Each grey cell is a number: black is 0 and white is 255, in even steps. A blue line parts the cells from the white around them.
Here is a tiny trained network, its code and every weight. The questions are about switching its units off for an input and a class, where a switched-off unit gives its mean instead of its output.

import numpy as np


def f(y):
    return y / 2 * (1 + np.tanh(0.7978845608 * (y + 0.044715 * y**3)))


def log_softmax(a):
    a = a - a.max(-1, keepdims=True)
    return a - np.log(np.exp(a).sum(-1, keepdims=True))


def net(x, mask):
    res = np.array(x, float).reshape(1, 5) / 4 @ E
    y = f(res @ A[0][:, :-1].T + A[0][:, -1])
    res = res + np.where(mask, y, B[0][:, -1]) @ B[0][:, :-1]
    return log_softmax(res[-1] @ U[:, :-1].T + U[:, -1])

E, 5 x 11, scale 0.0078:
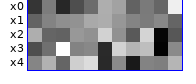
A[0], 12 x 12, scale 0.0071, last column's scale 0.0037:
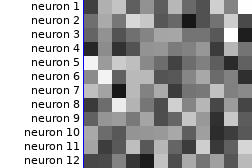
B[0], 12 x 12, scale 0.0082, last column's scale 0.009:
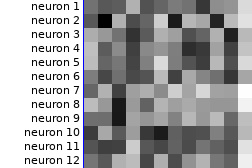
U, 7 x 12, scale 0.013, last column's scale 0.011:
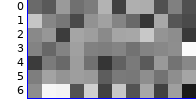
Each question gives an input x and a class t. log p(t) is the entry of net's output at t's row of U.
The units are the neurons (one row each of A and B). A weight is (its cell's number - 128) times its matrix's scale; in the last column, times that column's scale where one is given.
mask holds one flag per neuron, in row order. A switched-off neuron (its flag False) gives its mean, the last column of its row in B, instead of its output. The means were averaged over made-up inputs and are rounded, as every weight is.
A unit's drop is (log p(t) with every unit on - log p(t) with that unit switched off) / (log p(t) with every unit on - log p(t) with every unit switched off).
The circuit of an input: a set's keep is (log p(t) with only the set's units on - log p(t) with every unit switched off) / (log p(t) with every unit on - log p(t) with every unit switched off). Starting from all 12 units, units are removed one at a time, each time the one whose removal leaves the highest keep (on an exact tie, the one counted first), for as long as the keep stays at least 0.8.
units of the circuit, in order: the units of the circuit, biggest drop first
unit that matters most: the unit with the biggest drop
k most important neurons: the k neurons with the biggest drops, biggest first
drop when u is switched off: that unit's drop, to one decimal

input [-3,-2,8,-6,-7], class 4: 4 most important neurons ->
neuron 11; neuron 10; neuron 2; neuron 8
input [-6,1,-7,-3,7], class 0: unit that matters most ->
neuron 2
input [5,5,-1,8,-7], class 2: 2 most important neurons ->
neuron 8; neuron 2
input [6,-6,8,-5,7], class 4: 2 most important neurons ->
neuron 11; neuron 10
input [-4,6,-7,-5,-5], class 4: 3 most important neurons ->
neuron 2; neuron 1; neuron 8
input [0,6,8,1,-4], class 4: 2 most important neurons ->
neuron 10; neuron 11
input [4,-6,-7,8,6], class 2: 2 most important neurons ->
neuron 8; neuron 9
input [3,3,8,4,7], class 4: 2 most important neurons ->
neuron 10; neuron 11
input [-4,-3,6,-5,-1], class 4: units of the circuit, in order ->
neuron 11; neuron 10
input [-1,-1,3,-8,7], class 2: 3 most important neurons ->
neuron 7; neuron 12; neuron 4
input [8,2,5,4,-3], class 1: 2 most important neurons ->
neuron 4; neuron 3
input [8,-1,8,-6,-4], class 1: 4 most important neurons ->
neuron 4; neuron 3; neuron 2; neuron 1
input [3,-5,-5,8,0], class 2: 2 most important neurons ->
neuron 8; neuron 9
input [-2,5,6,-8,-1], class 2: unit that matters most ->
neuron 7
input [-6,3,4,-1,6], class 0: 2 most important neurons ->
neuron 2; neuron 6
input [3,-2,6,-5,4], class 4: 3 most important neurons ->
neuron 11; neuron 10; neuron 8
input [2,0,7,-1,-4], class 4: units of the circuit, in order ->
neuron 10; neuron 11
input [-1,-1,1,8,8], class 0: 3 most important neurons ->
neuron 2; neuron 6; neuron 7
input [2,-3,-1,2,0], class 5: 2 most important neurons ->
neuron 5; neuron 2
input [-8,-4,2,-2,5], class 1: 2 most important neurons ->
neuron 5; neuron 12
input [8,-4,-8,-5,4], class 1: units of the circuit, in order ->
neuron 3
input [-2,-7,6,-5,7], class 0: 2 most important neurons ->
neuron 2; neuron 6
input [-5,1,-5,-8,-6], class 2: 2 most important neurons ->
neuron 7; neuron 2
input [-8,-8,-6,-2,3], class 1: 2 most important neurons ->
neuron 5; neuron 11
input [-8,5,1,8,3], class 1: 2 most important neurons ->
neuron 5; neuron 7
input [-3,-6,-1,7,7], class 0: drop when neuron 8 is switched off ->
-0.1
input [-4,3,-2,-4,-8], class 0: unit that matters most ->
neuron 12
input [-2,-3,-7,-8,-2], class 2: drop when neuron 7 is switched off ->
0.7
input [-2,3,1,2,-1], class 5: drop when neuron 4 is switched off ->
0.2
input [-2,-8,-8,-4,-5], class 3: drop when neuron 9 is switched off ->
0.1
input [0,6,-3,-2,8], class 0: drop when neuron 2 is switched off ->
0.7
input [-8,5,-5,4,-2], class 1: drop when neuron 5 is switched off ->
0.5
